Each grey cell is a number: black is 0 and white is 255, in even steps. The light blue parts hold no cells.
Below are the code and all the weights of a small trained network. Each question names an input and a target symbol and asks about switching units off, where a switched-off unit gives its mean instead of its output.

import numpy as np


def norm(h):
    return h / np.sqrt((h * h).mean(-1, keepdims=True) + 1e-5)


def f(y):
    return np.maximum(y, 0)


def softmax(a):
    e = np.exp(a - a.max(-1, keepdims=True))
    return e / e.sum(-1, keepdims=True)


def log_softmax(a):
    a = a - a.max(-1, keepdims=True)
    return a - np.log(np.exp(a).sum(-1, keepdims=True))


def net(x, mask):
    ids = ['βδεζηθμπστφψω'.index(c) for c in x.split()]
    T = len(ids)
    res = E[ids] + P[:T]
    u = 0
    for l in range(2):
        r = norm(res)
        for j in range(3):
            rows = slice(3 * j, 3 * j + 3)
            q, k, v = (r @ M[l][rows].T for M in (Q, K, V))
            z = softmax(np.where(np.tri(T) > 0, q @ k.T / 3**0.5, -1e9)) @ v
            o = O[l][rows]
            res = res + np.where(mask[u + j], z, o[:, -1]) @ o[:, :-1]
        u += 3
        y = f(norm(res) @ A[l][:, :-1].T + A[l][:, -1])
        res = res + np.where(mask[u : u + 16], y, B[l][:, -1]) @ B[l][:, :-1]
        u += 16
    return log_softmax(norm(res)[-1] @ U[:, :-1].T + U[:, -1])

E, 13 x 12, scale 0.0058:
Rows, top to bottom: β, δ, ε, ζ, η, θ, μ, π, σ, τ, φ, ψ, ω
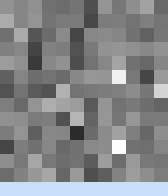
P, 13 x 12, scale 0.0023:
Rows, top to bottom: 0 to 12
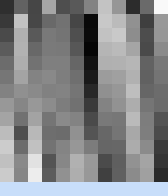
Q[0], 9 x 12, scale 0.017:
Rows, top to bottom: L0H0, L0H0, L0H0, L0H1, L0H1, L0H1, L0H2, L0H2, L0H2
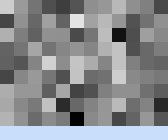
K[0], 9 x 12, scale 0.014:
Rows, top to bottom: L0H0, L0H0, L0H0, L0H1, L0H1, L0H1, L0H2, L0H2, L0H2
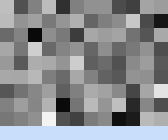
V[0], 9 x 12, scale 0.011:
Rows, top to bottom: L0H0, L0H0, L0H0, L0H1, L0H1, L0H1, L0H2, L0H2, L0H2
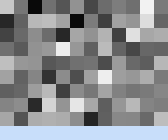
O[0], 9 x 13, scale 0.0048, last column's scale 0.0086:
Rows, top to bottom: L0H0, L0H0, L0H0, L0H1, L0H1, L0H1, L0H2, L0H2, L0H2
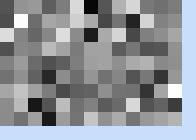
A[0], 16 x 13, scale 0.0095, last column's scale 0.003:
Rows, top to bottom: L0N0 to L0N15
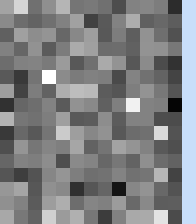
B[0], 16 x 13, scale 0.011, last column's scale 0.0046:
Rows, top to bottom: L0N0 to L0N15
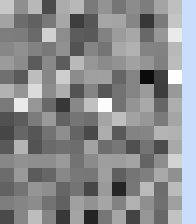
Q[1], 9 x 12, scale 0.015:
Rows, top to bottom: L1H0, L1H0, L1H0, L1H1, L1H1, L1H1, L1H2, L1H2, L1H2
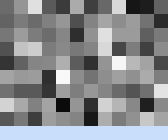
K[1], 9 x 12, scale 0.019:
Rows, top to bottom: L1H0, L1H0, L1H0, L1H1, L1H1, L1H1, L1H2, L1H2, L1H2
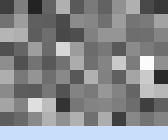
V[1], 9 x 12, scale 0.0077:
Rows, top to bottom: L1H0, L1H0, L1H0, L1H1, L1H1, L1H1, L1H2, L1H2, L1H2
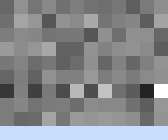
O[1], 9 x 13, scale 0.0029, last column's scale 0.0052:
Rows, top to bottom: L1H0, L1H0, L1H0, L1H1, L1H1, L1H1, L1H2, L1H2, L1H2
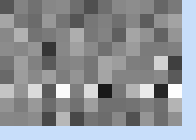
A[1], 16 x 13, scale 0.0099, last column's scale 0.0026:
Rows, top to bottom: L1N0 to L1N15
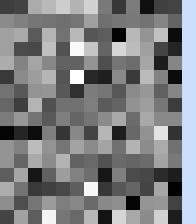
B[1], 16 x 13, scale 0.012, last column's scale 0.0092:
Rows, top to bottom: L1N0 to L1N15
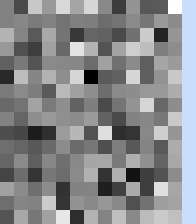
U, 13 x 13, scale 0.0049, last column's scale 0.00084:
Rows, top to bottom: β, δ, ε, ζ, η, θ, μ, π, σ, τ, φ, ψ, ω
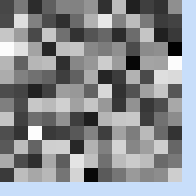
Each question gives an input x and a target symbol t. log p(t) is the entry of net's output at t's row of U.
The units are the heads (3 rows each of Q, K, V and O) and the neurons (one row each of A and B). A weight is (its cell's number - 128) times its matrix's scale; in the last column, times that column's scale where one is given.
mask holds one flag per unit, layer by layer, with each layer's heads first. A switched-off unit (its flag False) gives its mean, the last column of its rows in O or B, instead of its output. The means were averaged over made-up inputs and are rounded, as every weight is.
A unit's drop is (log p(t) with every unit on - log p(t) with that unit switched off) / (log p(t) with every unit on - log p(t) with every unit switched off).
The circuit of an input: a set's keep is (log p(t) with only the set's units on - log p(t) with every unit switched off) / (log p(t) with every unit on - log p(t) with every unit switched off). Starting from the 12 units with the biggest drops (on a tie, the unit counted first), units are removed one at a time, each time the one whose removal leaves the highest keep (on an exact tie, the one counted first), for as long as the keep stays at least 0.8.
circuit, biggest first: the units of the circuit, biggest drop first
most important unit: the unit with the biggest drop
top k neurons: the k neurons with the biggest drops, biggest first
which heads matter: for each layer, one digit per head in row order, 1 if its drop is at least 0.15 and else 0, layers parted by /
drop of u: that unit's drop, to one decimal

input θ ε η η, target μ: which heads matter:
101 / 000
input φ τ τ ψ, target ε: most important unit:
L0H2
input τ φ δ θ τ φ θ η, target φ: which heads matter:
100 / 000
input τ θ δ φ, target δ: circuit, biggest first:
(L0H0 L0N7)
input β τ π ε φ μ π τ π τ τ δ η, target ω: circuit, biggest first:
(L0H2 L0H0 L1N5)
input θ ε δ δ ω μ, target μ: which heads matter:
000 / 001
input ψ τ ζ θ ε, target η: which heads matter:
001 / 000
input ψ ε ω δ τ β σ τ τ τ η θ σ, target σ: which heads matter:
100 / 000
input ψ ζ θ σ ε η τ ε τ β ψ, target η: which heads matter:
001 / 000
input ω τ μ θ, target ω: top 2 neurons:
(L1N5 L0N15)
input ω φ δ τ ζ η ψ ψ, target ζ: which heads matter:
101 / 000
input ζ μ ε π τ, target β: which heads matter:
100 / 000
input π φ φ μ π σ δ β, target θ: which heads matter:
001 / 000
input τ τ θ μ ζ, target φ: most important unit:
L0H0
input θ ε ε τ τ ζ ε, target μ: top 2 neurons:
(L0N13 L1N9)
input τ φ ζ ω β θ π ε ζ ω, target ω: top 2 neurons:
(L1N5 L0N15)
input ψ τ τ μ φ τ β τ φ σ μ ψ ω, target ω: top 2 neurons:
(L0N15 L1N5)
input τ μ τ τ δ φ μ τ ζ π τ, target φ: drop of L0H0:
1.6
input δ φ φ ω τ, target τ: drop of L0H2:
0.8
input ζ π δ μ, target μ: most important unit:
L0H2
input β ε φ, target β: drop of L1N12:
0.2
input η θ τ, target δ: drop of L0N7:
0.9
